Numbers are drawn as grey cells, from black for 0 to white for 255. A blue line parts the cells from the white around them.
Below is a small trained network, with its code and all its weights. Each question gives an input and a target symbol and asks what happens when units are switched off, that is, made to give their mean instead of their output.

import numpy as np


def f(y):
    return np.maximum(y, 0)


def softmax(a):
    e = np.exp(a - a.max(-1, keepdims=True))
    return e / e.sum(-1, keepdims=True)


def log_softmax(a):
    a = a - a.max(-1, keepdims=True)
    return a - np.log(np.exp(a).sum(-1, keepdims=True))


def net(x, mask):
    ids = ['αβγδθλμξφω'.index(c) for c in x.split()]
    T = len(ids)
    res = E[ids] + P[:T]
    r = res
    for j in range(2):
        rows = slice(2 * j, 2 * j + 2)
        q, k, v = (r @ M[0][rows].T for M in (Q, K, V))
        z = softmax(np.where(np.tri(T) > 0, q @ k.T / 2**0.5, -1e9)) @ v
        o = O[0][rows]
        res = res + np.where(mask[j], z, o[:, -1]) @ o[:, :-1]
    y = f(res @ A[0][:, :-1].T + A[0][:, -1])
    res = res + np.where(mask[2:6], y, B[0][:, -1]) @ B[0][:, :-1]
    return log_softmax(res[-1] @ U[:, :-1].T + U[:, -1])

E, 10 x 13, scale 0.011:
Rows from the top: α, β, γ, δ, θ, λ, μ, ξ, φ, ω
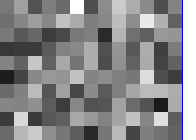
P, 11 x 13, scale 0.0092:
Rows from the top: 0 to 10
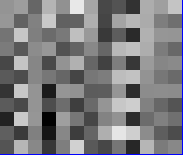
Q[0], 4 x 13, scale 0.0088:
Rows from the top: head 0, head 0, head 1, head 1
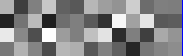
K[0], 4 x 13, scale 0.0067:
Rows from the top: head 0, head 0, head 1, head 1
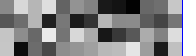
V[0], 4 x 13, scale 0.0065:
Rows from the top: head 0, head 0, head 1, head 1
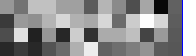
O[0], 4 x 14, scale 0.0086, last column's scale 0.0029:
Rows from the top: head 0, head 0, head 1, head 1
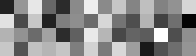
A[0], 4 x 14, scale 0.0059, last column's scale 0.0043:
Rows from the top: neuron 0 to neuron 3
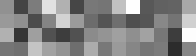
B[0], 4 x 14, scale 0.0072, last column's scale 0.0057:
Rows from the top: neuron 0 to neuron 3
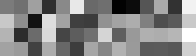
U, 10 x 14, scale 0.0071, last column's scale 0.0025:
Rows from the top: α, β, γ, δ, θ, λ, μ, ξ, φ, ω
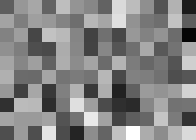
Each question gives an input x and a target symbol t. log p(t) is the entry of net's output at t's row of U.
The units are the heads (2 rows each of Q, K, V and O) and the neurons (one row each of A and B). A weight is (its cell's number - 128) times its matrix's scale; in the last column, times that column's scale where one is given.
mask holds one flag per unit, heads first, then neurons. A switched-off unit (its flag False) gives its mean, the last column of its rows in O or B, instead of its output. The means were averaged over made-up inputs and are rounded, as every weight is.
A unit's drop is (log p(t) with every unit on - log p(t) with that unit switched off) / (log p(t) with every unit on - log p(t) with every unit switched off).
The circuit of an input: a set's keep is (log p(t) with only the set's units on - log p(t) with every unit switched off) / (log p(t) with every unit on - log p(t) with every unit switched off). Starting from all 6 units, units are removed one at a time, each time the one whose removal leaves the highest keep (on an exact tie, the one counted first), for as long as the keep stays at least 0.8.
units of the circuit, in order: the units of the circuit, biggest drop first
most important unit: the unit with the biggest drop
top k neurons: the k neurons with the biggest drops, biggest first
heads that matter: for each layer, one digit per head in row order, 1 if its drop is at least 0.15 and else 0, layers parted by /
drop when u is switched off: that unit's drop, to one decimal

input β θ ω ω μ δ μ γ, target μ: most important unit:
neuron 0
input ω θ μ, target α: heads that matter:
01
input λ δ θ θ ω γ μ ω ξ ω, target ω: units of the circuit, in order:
head 1; neuron 0
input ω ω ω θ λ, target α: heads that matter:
01
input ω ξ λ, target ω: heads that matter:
10
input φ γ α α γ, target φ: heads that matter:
01
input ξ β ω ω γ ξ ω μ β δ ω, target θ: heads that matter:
01
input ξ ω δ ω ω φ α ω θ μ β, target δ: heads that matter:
11
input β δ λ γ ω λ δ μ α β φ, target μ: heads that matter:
10
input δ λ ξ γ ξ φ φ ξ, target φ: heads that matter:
01
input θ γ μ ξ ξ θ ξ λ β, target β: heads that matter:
11
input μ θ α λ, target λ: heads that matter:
11
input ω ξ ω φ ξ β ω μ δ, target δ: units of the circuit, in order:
head 0; head 1
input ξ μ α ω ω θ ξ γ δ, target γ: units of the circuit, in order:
head 0
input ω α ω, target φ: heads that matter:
01
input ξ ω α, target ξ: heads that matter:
11
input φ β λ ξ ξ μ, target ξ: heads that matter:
10
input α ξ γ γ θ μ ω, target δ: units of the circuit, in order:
head 0; head 1
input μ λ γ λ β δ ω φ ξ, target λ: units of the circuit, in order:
head 0; head 1; neuron 1
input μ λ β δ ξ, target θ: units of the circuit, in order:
head 1; neuron 0
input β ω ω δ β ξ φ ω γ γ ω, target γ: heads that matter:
10
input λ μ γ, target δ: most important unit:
head 0
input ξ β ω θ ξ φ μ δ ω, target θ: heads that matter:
01
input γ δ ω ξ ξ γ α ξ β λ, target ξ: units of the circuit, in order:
neuron 0; head 0
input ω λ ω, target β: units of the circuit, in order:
head 0; head 1; neuron 0
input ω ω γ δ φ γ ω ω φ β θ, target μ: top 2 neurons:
neuron 2; neuron 1
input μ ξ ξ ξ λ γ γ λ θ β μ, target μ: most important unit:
head 0
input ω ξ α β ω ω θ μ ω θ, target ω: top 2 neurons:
neuron 0; neuron 2
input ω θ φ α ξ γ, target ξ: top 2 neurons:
neuron 0; neuron 2
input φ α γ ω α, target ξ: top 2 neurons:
neuron 2; neuron 1
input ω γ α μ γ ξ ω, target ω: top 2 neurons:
neuron 0; neuron 1
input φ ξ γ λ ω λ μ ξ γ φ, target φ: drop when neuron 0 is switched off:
0.4
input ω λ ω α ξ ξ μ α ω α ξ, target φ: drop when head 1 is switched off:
1.1
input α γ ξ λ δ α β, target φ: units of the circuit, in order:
head 1
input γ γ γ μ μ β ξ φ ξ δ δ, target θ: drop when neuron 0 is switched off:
0.1
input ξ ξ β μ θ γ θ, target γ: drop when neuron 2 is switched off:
0.0
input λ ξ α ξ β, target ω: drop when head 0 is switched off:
0.6
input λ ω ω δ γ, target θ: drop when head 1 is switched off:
0.8
